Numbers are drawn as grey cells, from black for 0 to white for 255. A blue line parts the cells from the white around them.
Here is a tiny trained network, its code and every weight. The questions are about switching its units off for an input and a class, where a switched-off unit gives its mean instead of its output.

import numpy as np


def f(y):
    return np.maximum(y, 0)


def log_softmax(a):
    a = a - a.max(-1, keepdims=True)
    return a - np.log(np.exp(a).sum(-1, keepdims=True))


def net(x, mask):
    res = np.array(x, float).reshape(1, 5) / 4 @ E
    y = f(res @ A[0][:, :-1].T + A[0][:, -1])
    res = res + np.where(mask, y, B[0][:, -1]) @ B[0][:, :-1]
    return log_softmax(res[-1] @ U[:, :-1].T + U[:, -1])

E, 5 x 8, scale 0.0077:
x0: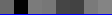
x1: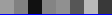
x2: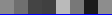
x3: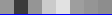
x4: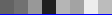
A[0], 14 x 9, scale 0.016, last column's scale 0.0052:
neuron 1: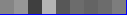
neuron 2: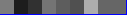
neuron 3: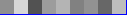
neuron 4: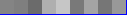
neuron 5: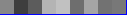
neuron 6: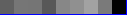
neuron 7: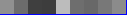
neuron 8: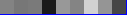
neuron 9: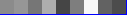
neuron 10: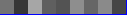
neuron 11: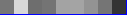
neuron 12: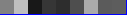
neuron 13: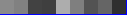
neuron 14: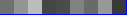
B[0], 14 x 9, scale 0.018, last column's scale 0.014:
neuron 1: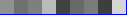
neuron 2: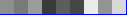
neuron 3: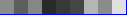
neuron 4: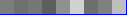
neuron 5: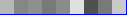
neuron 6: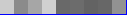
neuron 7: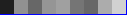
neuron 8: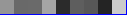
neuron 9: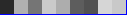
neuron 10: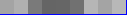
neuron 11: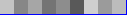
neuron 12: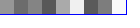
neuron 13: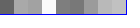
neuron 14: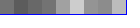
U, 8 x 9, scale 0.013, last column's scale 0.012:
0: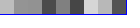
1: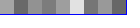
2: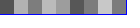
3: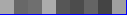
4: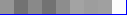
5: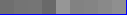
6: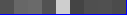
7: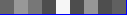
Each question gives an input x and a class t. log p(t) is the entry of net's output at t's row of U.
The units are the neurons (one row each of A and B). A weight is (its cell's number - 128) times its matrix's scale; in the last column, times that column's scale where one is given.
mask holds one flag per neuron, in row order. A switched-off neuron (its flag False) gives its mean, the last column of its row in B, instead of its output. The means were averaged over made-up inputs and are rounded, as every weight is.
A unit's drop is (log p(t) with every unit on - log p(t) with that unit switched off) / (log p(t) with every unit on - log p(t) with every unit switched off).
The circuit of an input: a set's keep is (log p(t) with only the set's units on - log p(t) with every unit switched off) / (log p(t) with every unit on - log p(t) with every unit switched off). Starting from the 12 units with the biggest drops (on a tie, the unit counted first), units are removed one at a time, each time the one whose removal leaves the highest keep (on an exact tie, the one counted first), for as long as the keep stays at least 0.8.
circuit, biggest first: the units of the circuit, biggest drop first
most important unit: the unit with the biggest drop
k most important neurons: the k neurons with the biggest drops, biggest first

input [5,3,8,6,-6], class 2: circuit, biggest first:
neuron 7
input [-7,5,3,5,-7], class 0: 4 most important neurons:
neuron 3; neuron 8; neuron 11; neuron 12
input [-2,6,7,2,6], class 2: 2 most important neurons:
neuron 7; neuron 13
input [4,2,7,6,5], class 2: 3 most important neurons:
neuron 7; neuron 12; neuron 13
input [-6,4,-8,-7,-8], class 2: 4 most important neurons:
neuron 9; neuron 8; neuron 2; neuron 5
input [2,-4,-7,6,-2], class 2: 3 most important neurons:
neuron 12; neuron 9; neuron 14
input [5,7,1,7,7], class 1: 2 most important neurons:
neuron 5; neuron 4
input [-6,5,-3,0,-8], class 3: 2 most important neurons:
neuron 1; neuron 2
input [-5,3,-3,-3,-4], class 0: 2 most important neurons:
neuron 3; neuron 8
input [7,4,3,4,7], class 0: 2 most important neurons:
neuron 2; neuron 1
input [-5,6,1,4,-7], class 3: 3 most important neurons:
neuron 1; neuron 2; neuron 12
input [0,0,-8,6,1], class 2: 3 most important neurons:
neuron 9; neuron 12; neuron 14
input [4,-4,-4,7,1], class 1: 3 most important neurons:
neuron 5; neuron 3; neuron 2
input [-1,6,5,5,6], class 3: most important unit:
neuron 8
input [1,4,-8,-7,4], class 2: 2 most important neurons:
neuron 9; neuron 5
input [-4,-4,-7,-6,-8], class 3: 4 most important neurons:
neuron 1; neuron 7; neuron 13; neuron 10
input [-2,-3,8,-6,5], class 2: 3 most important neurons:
neuron 13; neuron 7; neuron 5
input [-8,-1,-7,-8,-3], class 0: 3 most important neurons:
neuron 11; neuron 3; neuron 5
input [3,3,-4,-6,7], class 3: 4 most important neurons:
neuron 8; neuron 6; neuron 5; neuron 4
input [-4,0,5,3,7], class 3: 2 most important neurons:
neuron 8; neuron 9
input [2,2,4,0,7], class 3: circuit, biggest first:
neuron 8
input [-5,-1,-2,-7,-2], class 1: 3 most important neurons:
neuron 12; neuron 2; neuron 14
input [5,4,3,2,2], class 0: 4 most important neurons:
neuron 2; neuron 12; neuron 14; neuron 9
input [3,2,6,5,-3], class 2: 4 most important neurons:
neuron 12; neuron 7; neuron 13; neuron 14
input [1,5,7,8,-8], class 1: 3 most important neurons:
neuron 5; neuron 4; neuron 8
